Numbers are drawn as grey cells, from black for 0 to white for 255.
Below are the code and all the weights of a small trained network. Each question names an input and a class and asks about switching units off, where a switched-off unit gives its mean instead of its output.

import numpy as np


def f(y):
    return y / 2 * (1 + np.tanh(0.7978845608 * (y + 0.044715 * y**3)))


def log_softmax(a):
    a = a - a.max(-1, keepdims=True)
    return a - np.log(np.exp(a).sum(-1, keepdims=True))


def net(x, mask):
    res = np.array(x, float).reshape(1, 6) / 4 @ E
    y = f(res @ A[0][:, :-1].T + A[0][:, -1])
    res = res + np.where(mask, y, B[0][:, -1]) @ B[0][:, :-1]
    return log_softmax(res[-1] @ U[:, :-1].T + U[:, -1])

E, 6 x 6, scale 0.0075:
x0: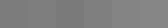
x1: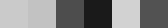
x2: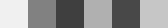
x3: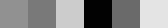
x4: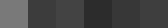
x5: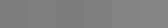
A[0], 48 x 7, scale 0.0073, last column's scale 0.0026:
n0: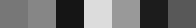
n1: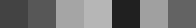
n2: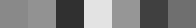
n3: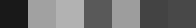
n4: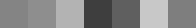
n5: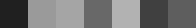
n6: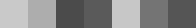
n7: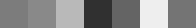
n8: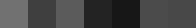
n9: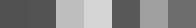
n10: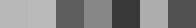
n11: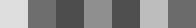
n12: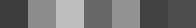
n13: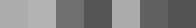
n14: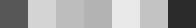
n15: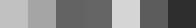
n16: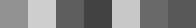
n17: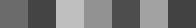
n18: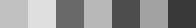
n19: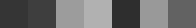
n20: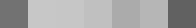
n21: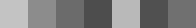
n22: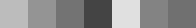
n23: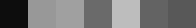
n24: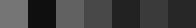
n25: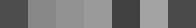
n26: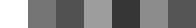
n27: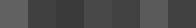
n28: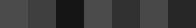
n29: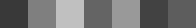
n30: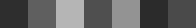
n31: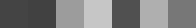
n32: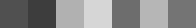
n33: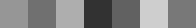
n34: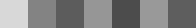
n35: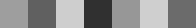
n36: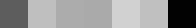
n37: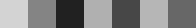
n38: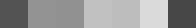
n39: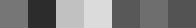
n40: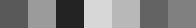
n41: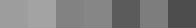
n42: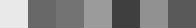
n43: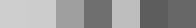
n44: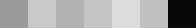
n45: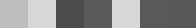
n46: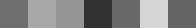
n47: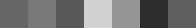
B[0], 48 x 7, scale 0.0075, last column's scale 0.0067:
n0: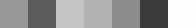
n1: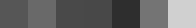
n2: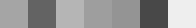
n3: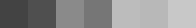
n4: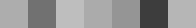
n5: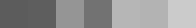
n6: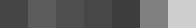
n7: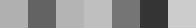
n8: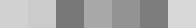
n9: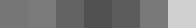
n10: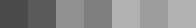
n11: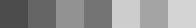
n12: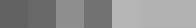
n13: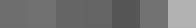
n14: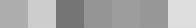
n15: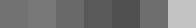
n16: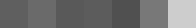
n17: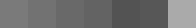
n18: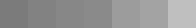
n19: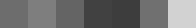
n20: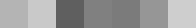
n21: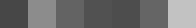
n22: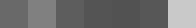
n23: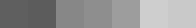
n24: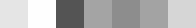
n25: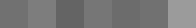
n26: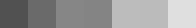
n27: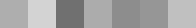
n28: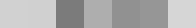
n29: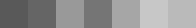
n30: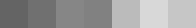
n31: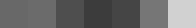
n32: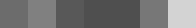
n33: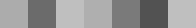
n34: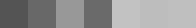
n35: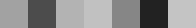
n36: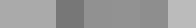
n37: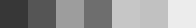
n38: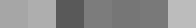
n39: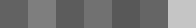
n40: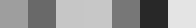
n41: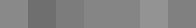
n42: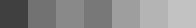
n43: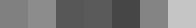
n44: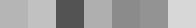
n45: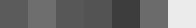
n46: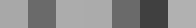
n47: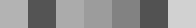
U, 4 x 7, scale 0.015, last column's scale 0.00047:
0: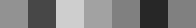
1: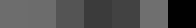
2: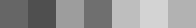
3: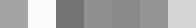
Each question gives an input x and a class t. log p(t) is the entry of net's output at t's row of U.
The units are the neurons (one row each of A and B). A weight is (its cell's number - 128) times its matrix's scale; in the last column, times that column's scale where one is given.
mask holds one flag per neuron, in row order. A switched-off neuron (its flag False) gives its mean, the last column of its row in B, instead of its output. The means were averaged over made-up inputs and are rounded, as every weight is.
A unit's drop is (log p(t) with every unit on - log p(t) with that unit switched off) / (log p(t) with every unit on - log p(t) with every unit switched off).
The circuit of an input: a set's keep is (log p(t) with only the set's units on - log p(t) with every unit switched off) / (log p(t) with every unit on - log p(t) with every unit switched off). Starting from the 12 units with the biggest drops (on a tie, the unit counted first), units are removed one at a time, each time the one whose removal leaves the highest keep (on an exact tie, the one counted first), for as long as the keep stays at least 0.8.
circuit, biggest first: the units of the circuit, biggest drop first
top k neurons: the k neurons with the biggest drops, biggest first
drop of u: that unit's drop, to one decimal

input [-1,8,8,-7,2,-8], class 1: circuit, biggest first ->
[n6]
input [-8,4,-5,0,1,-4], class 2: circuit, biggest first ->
[n30; n3]
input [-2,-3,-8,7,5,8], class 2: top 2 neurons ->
[n30; n3]
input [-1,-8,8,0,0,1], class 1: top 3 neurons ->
[n1; n31; n19]
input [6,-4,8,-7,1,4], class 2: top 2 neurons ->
[n37; n26]
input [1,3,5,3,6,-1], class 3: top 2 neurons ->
[n8; n24]
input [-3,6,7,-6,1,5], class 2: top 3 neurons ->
[n37; n26; n34]
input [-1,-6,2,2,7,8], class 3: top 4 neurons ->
[n24; n8; n28; n27]
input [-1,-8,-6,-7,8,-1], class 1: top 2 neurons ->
[n1; n19]
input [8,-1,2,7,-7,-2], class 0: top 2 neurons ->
[n35; n7]
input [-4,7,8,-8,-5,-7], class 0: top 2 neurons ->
[n40; n0]
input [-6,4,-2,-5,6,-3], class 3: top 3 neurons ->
[n24; n28; n27]
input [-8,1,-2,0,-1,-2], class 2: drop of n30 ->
-0.1
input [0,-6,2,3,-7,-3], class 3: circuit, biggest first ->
[n20]
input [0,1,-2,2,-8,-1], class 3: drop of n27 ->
0.0
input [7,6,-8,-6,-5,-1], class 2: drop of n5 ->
0.1
